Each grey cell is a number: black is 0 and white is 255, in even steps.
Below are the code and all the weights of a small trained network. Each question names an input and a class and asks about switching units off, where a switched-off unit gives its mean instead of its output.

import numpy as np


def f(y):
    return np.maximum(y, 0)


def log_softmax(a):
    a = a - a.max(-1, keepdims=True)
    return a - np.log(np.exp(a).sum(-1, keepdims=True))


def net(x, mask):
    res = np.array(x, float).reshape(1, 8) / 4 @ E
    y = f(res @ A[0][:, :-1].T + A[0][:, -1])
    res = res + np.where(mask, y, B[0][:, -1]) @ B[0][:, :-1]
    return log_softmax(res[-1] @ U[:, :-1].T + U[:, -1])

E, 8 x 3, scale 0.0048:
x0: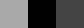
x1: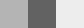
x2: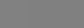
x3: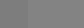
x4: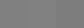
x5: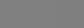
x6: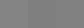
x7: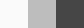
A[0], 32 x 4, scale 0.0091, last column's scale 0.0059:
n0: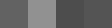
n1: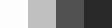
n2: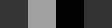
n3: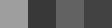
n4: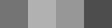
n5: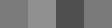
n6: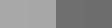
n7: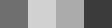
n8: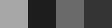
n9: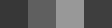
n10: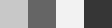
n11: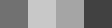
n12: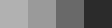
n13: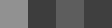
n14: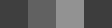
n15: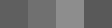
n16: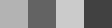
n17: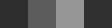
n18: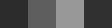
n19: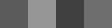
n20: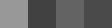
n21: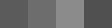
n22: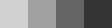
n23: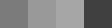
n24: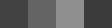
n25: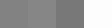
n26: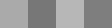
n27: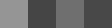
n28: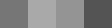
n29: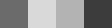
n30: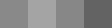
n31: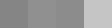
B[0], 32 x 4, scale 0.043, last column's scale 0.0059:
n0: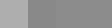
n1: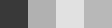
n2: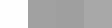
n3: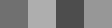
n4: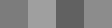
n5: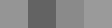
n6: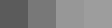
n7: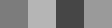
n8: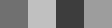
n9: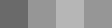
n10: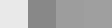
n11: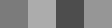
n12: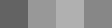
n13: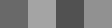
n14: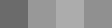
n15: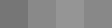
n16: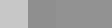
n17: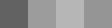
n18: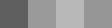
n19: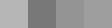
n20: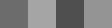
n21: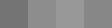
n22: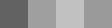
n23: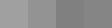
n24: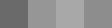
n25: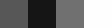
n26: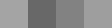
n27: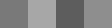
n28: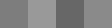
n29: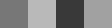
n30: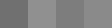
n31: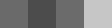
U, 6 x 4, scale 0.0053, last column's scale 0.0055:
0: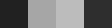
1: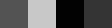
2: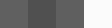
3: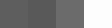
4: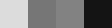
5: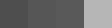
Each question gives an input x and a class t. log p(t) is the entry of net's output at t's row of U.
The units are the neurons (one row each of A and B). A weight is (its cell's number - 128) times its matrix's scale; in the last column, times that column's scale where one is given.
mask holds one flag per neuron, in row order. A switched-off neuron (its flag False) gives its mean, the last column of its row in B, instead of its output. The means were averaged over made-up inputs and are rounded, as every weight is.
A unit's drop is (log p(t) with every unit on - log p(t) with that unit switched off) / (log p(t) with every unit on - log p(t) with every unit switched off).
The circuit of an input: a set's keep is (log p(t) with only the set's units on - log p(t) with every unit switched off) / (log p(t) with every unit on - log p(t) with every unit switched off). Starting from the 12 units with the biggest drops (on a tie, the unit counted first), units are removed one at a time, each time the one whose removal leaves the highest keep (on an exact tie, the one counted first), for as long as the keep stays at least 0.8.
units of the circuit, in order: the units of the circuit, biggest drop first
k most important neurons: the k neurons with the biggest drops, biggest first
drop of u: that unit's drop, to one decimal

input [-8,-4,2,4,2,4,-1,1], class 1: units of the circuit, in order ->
(n29; n7)
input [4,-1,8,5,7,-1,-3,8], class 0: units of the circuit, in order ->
(n1)
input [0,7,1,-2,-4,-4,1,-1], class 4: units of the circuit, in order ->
(n10; n16)
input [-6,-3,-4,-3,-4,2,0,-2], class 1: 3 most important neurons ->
(n29; n7; n11)
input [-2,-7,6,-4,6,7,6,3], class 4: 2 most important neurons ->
(n2; n19)
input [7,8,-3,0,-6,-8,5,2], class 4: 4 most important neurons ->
(n10; n16; n26; n29)
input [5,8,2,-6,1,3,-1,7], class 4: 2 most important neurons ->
(n10; n16)
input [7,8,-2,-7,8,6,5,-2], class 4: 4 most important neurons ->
(n10; n16; n26; n29)
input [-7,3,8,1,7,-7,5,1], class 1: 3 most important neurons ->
(n29; n7; n11)
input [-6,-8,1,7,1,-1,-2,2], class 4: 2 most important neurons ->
(n2; n19)
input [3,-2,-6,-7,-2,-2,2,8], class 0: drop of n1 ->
0.5
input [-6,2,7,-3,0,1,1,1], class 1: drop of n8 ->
-0.1
